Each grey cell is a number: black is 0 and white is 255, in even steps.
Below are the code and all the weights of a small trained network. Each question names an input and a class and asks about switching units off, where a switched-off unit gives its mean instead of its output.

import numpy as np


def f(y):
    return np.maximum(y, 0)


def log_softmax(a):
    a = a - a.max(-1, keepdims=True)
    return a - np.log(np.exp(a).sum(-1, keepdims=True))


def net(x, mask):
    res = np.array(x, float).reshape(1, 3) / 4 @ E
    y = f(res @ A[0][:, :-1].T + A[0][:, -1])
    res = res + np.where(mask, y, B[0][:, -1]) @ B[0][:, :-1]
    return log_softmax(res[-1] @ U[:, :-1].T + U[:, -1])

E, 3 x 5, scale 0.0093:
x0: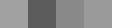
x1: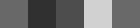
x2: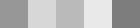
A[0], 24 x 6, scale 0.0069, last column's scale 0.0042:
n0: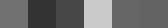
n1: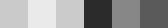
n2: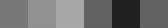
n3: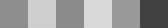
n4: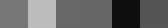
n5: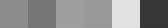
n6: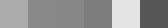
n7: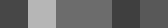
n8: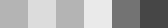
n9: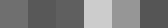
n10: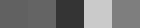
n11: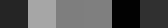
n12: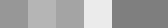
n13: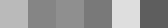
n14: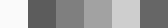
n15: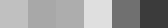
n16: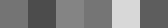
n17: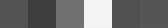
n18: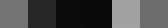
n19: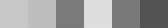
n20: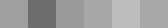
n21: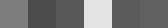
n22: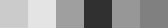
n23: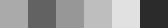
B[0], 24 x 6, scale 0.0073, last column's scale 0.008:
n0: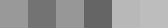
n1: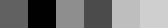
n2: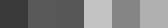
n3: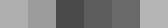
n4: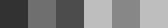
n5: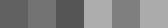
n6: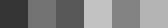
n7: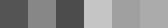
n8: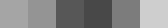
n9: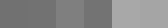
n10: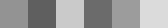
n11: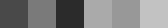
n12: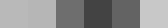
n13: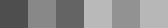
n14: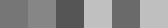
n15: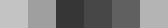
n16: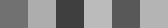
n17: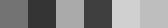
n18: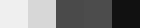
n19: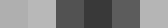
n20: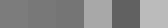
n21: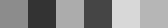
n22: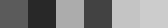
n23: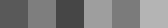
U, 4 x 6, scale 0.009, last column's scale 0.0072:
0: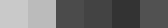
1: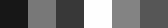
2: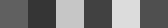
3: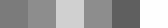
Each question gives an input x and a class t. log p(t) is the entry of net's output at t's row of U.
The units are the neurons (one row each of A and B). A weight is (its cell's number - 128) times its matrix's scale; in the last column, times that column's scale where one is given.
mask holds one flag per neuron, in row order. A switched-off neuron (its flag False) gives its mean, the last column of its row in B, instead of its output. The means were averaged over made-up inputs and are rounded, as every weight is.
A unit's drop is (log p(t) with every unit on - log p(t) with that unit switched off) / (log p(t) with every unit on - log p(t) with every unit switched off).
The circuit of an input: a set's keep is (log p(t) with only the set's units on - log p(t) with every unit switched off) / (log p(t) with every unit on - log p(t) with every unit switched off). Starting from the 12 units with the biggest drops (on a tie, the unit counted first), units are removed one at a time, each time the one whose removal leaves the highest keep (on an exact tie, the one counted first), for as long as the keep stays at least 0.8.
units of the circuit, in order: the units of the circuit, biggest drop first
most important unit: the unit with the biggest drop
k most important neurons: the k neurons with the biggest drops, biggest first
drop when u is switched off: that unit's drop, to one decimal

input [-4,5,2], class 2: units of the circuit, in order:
(n17, n21, n10)
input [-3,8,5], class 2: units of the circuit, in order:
(n17, n21)
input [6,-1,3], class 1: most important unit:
n18
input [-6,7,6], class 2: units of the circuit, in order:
(n17, n21)
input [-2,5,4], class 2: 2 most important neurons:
(n18, n17)
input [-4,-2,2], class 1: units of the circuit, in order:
(n18, n4)
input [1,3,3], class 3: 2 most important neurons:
(n18, n1)
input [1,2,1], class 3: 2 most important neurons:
(n1, n22)
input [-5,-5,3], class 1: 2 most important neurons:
(n4, n2)
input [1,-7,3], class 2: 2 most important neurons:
(n1, n22)
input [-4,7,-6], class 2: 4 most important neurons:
(n17, n21, n10, n0)
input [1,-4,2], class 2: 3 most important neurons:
(n18, n1, n22)
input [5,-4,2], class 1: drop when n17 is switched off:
0.1
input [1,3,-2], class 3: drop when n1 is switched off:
0.4
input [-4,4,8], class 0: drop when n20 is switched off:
0.0
